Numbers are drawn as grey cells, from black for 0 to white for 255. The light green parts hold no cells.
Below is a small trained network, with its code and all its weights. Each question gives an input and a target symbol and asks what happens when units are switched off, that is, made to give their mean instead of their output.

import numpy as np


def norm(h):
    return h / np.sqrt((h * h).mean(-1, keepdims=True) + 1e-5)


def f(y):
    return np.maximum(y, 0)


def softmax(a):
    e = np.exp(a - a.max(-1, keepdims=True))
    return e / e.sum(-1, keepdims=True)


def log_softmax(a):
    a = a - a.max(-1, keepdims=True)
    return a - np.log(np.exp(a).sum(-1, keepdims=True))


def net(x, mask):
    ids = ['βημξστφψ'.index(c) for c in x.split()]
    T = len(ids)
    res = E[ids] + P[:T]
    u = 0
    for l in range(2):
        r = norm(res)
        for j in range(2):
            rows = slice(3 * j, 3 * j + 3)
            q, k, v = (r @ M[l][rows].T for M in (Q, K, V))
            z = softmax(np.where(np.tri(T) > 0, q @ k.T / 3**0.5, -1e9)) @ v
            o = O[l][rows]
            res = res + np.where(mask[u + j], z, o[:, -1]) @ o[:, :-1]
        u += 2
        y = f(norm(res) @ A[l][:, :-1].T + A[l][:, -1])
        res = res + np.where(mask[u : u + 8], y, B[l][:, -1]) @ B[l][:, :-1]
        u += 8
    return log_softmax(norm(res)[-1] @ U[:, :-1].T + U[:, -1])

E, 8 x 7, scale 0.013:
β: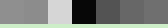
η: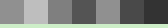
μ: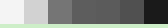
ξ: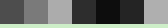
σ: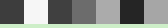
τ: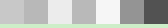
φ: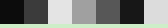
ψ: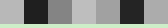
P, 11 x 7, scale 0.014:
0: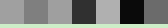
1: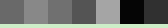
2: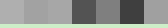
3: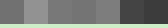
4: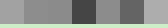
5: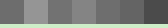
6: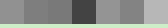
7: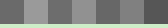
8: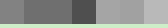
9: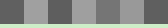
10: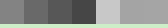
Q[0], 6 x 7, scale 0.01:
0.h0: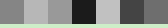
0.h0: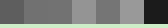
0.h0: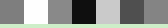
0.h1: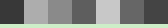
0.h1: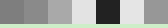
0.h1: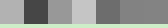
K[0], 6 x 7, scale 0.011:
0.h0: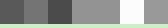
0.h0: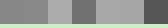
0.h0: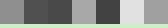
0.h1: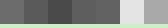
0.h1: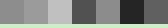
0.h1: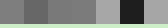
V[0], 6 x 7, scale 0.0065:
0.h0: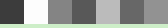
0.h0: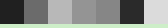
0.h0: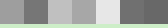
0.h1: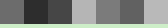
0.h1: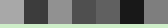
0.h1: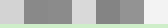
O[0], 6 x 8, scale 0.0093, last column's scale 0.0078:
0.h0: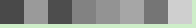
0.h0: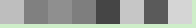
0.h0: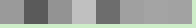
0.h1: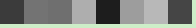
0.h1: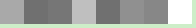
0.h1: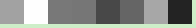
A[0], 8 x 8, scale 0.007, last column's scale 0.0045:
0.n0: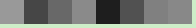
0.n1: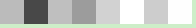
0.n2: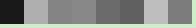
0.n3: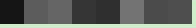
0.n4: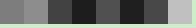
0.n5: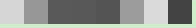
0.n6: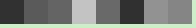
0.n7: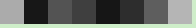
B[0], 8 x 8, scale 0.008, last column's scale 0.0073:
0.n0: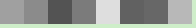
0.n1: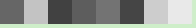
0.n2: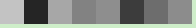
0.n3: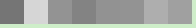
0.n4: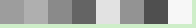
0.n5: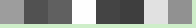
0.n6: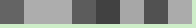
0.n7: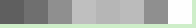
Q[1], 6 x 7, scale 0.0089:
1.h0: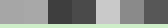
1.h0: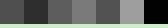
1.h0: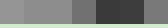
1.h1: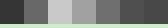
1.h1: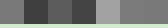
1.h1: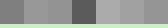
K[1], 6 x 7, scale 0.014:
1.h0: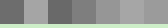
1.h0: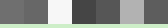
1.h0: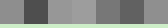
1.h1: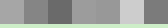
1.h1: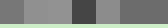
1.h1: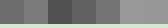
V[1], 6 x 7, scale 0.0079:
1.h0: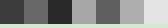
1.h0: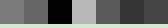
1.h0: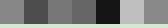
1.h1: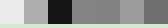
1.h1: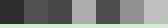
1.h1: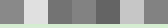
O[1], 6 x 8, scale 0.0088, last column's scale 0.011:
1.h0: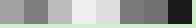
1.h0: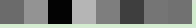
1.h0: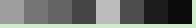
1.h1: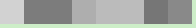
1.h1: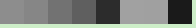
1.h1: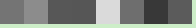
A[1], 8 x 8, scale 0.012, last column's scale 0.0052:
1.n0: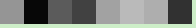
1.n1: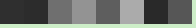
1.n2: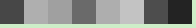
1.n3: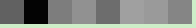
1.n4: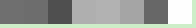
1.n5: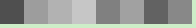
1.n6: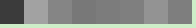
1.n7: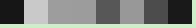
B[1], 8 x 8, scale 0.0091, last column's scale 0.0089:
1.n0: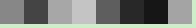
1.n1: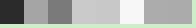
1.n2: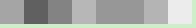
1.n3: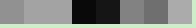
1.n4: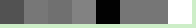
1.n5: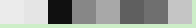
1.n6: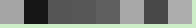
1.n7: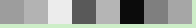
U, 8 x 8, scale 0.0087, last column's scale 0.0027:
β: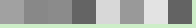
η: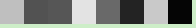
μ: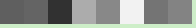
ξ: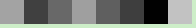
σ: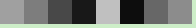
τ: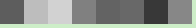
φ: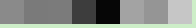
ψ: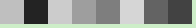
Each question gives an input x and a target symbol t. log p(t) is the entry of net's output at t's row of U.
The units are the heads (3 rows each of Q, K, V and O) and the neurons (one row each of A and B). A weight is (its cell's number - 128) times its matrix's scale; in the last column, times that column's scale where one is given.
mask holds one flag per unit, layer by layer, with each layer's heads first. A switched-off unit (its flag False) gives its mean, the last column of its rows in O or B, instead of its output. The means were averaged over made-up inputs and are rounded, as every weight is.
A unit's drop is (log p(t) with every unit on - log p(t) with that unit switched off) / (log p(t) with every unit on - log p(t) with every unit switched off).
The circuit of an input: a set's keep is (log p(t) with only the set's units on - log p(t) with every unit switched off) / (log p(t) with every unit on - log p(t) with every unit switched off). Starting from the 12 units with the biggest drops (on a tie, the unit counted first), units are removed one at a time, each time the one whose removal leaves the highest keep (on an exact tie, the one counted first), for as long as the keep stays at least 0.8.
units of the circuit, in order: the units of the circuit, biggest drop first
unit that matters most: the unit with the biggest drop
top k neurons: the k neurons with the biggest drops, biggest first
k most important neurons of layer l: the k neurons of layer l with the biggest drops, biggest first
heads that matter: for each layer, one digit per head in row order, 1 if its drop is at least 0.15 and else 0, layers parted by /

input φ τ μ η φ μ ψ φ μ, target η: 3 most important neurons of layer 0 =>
[0.n5, 0.n1, 0.n0]
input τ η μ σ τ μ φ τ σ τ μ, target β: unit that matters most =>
0.h1
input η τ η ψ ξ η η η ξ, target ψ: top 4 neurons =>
[1.n0, 0.n3, 0.n4, 0.n7]
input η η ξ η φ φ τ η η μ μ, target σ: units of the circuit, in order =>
[0.h0, 0.h1]
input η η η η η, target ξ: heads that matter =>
01 / 00
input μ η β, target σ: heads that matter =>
01 / 11
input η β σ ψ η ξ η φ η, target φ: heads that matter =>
10 / 01
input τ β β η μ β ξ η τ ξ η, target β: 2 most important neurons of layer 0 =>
[0.n1, 0.n7]
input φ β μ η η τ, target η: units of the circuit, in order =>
[0.h0, 0.n1, 0.n4]
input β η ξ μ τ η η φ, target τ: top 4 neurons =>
[0.n6, 1.n7, 1.n3, 1.n1]
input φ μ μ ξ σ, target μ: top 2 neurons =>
[1.n7, 0.n1]
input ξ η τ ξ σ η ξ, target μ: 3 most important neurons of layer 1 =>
[1.n7, 1.n4, 1.n3]
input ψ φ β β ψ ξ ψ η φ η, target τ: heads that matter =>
01 / 00
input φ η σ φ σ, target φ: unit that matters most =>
0.n4
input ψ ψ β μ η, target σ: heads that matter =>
11 / 10
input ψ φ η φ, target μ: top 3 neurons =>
[1.n1, 0.n6, 0.n1]
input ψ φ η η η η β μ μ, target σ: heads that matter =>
11 / 00
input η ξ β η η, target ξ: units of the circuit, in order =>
[1.n0, 0.h1]
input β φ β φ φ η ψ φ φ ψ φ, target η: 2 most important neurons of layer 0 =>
[0.n1, 0.n0]
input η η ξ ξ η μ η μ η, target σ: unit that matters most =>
0.h0
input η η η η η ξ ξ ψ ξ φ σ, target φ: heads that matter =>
10 / 01
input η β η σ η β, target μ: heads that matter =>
11 / 01
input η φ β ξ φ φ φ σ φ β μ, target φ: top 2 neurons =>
[0.n4, 1.n5]
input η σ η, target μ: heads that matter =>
10 / 01
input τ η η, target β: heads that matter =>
10 / 11
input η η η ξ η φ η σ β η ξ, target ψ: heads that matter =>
01 / 00
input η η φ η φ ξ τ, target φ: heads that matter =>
00 / 01
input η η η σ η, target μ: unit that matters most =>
0.h0
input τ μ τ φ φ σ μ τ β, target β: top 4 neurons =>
[0.n1, 1.n4, 0.n4, 1.n3]
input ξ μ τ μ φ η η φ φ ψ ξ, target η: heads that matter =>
01 / 10
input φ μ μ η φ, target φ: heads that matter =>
10 / 00
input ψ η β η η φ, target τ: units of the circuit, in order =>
[0.n6, 1.n7]
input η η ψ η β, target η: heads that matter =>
00 / 10
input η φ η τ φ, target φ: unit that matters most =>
1.n3
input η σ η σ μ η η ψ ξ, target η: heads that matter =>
00 / 10
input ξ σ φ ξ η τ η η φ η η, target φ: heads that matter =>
00 / 01
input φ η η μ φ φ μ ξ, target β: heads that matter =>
00 / 00
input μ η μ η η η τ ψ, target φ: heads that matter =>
00 / 00
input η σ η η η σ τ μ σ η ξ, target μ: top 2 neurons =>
[0.n3, 1.n7]
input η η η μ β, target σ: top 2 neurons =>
[1.n4, 0.n1]
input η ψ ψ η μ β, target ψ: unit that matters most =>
0.h1
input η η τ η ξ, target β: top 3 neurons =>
[0.n4, 0.n3, 1.n4]
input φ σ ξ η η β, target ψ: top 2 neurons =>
[1.n2, 1.n0]
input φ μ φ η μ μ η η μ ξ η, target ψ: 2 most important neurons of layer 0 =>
[0.n3, 0.n0]
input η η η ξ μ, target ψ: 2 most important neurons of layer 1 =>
[1.n5, 1.n7]
